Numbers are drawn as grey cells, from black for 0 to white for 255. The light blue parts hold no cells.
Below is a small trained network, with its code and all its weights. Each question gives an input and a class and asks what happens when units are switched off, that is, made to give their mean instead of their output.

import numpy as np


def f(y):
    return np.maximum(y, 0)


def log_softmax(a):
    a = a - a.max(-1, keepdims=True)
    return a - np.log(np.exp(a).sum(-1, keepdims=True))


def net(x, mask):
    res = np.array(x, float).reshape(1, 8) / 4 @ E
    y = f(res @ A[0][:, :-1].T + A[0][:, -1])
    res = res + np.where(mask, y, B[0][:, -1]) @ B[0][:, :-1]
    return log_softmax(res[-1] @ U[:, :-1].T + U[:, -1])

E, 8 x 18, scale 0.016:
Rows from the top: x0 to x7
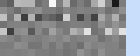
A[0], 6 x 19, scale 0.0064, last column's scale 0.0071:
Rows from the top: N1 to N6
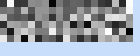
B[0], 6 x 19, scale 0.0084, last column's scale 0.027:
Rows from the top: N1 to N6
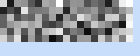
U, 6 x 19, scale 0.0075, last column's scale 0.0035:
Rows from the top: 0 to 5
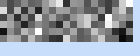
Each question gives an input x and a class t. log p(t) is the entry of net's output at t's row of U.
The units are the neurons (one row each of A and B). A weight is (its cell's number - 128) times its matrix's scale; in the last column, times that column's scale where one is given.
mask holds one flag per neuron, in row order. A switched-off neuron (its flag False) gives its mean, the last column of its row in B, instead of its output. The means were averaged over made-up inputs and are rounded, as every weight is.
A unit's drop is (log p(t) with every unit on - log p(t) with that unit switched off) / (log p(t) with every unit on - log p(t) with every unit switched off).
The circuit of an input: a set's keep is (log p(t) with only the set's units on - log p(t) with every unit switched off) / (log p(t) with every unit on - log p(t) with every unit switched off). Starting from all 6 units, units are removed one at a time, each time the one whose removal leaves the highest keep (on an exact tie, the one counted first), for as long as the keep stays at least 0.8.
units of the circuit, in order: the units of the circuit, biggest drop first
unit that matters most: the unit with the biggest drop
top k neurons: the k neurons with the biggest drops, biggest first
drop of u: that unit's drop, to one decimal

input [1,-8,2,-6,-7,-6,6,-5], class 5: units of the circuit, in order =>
(N4)
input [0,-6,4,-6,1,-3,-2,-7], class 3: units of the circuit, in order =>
(N1; N4)
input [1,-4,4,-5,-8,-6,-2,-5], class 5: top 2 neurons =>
(N4; N5)
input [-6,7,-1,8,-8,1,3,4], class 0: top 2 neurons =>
(N6; N1)
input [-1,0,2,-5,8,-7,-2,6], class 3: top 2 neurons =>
(N3; N1)
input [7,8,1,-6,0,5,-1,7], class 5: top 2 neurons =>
(N1; N4)
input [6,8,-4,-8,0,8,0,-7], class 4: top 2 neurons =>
(N1; N4)
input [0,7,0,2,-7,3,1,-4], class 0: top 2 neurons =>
(N1; N6)
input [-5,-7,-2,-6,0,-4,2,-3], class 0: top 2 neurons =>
(N1; N6)
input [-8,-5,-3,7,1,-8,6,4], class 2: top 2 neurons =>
(N3; N5)
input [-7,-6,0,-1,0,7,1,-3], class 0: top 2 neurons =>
(N1; N6)
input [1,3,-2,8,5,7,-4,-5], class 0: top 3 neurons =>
(N5; N6; N4)
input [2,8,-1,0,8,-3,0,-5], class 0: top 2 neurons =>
(N5; N6)
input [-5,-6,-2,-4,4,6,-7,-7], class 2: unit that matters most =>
N6
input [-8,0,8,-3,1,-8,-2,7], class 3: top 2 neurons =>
(N3; N5)
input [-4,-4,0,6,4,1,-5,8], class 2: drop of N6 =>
0.6
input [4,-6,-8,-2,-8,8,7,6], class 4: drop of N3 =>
0.0
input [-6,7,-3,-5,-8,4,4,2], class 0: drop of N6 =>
0.1
